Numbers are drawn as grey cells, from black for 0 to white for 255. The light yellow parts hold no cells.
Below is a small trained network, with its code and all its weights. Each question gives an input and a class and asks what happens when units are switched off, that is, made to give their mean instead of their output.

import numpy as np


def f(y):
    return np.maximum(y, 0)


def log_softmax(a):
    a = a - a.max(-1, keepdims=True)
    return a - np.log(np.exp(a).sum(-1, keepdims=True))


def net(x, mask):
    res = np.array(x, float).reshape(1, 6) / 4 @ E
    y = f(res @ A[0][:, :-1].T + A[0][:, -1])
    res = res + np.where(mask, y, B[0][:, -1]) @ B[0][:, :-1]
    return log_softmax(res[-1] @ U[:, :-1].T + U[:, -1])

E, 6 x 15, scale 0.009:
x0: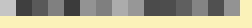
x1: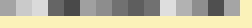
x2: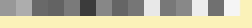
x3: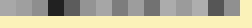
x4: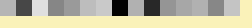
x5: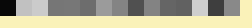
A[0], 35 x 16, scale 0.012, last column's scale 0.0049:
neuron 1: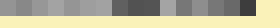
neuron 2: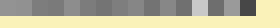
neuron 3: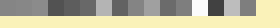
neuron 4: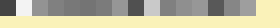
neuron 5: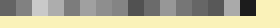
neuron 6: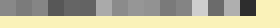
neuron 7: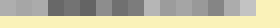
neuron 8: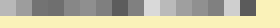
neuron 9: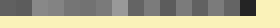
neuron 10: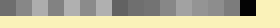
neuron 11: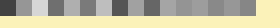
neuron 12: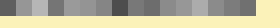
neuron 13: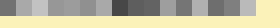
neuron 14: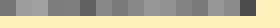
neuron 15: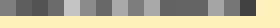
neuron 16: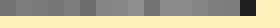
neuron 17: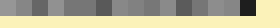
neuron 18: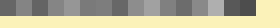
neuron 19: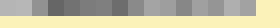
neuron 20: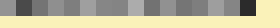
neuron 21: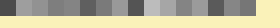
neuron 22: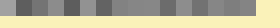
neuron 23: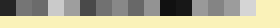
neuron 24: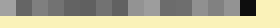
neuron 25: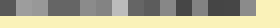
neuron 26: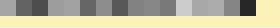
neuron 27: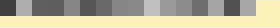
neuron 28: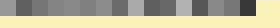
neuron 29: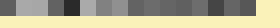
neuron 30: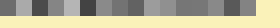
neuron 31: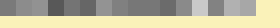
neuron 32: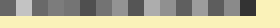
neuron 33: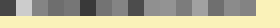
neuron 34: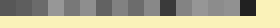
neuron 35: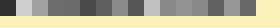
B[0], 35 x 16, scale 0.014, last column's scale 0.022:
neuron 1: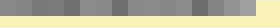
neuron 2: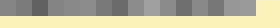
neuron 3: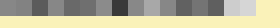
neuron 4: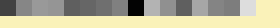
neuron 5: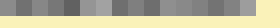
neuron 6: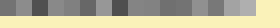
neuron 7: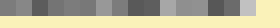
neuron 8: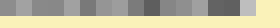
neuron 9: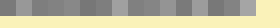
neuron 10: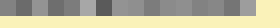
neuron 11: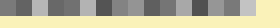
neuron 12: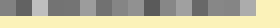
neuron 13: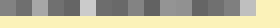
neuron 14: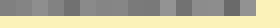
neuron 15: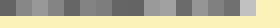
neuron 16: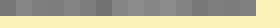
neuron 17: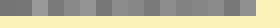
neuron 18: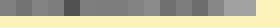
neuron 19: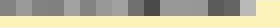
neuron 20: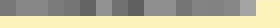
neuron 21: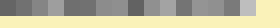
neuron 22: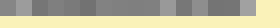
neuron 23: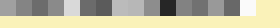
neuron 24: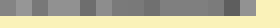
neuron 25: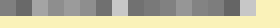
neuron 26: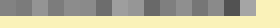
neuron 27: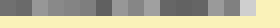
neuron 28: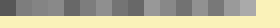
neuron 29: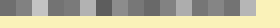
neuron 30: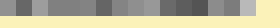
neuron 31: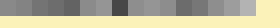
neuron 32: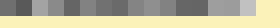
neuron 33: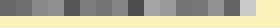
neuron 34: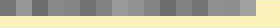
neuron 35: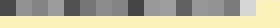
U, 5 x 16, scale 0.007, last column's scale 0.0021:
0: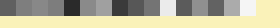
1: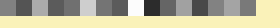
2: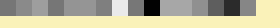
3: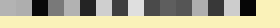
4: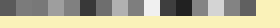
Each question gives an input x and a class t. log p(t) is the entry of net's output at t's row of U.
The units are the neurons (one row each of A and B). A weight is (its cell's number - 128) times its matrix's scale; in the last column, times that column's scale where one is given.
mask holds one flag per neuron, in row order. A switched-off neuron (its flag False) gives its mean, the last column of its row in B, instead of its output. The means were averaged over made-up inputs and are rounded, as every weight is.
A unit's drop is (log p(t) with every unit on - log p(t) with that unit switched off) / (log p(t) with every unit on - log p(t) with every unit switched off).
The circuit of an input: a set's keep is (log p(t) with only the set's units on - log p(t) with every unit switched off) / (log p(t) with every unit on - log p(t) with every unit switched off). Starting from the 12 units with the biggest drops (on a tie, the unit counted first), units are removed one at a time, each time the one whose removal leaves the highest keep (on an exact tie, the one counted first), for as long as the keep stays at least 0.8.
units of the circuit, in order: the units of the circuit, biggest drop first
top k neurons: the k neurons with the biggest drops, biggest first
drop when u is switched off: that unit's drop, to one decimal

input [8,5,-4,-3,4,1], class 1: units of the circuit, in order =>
(neuron 4)
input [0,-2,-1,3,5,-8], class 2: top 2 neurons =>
(neuron 3; neuron 26)
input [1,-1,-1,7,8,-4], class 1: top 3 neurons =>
(neuron 4; neuron 11; neuron 35)
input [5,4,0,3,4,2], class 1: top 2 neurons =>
(neuron 4; neuron 35)
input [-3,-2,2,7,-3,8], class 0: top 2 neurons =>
(neuron 3; neuron 13)
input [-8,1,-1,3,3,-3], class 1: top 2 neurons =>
(neuron 4; neuron 11)
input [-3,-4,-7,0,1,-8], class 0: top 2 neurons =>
(neuron 23; neuron 27)
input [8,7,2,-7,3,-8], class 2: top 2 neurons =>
(neuron 3; neuron 4)
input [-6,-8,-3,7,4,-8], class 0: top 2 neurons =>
(neuron 23; neuron 28)
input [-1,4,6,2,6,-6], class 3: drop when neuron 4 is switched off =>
0.3
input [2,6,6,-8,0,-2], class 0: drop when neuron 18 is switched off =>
0.0
